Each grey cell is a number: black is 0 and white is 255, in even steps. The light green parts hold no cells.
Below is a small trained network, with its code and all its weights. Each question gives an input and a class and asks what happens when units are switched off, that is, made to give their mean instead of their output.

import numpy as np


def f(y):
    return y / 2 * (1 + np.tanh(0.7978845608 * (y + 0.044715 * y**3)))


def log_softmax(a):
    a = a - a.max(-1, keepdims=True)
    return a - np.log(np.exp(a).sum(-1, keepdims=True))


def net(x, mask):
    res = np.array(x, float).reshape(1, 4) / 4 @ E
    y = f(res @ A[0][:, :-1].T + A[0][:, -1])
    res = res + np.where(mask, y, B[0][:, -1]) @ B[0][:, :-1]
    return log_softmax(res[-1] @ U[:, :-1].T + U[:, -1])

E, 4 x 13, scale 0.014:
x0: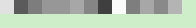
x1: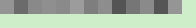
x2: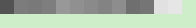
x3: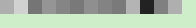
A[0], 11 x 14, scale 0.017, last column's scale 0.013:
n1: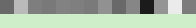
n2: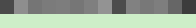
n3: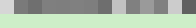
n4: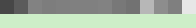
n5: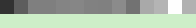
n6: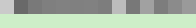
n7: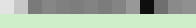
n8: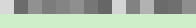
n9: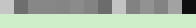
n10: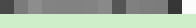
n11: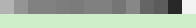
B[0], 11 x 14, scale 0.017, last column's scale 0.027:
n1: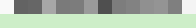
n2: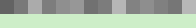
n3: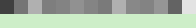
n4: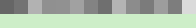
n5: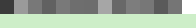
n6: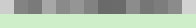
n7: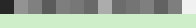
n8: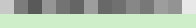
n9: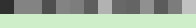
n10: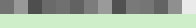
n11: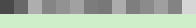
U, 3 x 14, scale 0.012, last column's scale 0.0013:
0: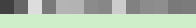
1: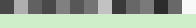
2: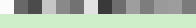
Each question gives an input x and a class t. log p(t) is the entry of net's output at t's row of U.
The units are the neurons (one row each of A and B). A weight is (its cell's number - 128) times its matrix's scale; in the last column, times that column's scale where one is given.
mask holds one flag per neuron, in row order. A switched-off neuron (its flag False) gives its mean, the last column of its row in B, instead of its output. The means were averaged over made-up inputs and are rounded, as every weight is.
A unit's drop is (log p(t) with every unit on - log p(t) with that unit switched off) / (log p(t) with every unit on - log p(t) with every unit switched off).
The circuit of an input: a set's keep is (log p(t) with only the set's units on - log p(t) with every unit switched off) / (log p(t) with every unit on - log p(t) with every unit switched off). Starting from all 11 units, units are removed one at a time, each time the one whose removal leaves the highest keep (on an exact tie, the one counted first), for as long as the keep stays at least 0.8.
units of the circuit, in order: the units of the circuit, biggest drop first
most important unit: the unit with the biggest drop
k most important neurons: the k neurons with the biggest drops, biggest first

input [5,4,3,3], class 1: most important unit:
n4
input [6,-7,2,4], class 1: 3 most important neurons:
(n9; n4; n11)
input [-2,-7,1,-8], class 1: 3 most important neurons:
(n10; n11; n3)
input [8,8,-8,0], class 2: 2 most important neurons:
(n8; n6)
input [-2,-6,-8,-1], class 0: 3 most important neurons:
(n11; n5; n7)
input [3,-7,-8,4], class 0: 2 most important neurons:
(n11; n10)
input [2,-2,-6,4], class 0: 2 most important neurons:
(n11; n10)
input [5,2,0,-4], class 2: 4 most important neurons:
(n8; n6; n7; n11)
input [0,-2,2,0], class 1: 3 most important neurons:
(n8; n11; n1)
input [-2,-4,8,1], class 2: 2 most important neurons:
(n1; n7)
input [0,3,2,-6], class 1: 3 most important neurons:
(n11; n3; n2)
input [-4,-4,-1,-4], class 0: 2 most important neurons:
(n5; n4)
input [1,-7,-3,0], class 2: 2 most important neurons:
(n5; n3)
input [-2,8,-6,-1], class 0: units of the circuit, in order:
(n11)
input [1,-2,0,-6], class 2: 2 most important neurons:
(n7; n3)
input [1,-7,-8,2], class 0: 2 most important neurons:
(n11; n5)
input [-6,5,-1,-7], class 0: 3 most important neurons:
(n4; n2; n5)
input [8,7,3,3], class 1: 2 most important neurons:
(n9; n4)
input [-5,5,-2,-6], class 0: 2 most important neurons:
(n4; n5)
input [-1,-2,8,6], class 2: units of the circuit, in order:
(n1)
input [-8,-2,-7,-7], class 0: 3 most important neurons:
(n11; n2; n4)
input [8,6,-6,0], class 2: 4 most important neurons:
(n8; n6; n5; n4)
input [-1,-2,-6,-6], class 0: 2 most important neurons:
(n11; n1)
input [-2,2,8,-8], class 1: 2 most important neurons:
(n5; n11)
